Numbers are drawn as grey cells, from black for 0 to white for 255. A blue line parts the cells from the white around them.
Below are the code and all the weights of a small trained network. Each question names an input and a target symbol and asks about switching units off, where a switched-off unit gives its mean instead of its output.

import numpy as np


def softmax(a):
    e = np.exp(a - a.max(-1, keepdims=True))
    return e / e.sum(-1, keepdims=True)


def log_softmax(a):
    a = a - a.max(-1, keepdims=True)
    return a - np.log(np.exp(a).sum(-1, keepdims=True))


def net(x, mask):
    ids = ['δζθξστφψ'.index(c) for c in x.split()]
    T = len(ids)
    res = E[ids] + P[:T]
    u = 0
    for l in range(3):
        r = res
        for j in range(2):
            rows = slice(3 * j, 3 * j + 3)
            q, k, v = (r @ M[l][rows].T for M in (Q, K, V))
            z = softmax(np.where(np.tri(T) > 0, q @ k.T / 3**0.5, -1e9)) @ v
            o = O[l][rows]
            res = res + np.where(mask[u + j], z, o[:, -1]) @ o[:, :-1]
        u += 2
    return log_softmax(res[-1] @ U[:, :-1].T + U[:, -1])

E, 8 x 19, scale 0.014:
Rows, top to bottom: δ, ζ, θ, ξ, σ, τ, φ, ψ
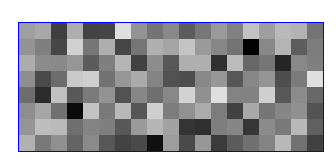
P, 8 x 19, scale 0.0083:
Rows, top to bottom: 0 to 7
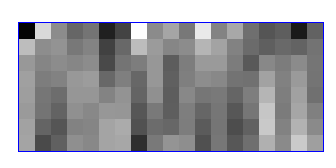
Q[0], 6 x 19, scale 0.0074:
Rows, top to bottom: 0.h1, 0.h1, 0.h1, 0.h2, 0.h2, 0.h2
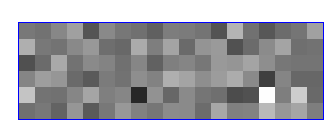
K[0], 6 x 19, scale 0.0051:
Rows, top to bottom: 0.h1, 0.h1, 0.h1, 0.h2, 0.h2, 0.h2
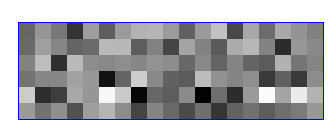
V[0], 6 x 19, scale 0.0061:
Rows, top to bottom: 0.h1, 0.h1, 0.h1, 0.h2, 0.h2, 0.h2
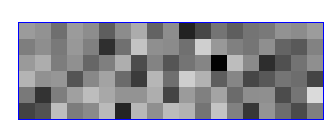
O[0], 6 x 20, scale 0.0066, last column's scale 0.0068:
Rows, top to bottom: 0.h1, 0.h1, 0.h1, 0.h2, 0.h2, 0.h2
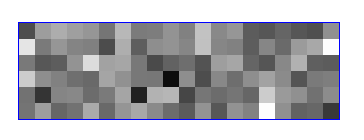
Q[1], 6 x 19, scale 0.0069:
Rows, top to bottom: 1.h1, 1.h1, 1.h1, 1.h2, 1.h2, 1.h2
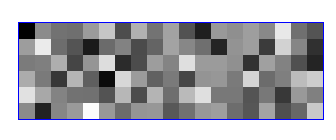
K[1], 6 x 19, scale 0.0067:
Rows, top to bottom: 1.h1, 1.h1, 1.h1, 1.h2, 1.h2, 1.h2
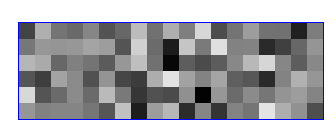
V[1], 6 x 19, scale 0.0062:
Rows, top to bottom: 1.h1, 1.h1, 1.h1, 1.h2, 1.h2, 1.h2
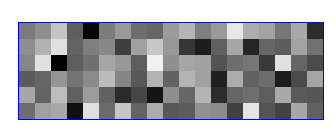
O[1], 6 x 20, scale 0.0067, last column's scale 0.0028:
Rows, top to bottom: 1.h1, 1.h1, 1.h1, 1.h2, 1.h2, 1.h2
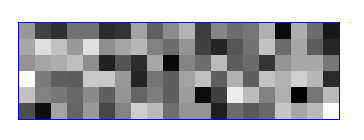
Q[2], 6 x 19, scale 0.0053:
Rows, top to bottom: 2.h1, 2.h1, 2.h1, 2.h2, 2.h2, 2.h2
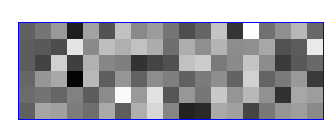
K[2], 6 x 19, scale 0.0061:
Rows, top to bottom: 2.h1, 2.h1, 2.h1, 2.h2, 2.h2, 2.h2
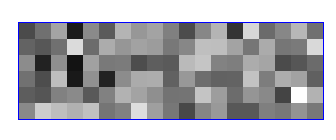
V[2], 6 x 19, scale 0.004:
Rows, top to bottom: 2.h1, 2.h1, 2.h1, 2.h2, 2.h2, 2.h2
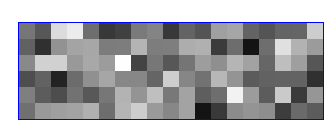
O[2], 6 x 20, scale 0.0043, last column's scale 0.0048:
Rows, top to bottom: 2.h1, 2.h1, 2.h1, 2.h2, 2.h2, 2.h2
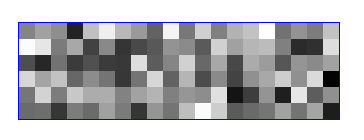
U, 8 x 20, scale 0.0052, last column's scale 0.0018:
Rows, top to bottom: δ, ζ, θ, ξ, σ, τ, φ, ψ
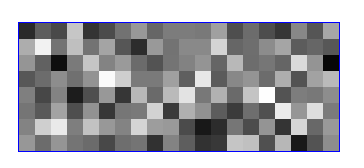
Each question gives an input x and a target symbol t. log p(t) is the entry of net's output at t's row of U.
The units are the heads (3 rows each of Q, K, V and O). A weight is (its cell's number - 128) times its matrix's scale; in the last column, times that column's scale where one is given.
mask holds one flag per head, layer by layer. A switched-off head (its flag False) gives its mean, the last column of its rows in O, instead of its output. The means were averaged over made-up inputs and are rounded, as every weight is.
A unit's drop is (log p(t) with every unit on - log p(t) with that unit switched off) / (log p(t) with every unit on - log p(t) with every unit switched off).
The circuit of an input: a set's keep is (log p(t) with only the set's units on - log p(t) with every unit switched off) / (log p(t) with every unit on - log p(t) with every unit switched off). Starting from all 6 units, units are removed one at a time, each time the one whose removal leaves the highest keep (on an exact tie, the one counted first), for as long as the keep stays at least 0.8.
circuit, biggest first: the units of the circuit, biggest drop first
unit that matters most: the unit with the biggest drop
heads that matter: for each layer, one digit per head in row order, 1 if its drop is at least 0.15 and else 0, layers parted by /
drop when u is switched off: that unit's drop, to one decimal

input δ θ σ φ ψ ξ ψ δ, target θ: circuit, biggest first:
[0.h2; 1.h2; 1.h1; 2.h1]
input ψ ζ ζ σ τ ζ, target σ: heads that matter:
11 / 10 / 10
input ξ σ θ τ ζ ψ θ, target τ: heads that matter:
11 / 11 / 10
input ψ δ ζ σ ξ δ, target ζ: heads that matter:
01 / 11 / 00
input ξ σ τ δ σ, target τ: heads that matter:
01 / 11 / 00
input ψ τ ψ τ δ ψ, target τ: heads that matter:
00 / 11 / 11
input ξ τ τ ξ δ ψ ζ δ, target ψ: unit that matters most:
0.h2
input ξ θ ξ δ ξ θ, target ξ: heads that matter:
11 / 10 / 00
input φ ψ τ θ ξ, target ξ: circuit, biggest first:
[0.h2; 1.h1]
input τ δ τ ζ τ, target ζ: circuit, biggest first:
[1.h2; 2.h1]
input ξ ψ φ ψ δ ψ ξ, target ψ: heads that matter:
00 / 01 / 00
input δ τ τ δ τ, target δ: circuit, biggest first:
[1.h2; 2.h2; 1.h1]
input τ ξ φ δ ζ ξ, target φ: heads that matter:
01 / 10 / 00
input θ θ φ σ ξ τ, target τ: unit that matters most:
2.h1
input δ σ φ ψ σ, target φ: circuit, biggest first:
[1.h1; 0.h2]
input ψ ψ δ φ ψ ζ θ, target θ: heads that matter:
01 / 01 / 00
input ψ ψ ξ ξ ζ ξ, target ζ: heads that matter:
00 / 11 / 00
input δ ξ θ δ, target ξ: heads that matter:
01 / 11 / 10
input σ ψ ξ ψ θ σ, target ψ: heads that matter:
01 / 01 / 10
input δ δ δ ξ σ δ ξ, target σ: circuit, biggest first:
[1.h1; 0.h2; 2.h2]
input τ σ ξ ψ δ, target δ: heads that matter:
01 / 01 / 00
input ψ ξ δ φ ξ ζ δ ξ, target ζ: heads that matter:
01 / 11 / 00
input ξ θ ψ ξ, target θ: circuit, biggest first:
[0.h2; 1.h2; 0.h1]
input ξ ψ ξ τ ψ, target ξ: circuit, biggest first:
[1.h1]
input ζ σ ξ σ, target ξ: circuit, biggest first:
[2.h1; 1.h1]
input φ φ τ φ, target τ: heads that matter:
01 / 11 / 01
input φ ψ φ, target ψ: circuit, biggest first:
[1.h2]
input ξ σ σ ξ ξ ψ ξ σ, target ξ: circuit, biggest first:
[1.h1; 0.h2]
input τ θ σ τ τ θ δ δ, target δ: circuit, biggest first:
[0.h2; 1.h2]
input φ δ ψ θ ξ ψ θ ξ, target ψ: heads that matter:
01 / 01 / 00
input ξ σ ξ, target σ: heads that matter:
00 / 10 / 00
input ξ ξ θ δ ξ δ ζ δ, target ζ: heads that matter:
00 / 11 / 00
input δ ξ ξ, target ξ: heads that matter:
00 / 10 / 00
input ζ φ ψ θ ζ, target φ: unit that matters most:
1.h1
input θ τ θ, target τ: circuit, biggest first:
[0.h1; 1.h2]
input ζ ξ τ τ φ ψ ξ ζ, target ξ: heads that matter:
11 / 11 / 00
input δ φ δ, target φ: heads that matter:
00 / 10 / 00
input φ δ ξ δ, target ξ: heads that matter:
00 / 11 / 00
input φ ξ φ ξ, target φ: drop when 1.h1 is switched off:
1.4
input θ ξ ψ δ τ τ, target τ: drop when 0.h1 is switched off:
0.0
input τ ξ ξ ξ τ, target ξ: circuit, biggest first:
[1.h1]
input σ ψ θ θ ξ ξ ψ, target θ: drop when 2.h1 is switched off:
0.2
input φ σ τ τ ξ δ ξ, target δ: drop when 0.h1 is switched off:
0.0
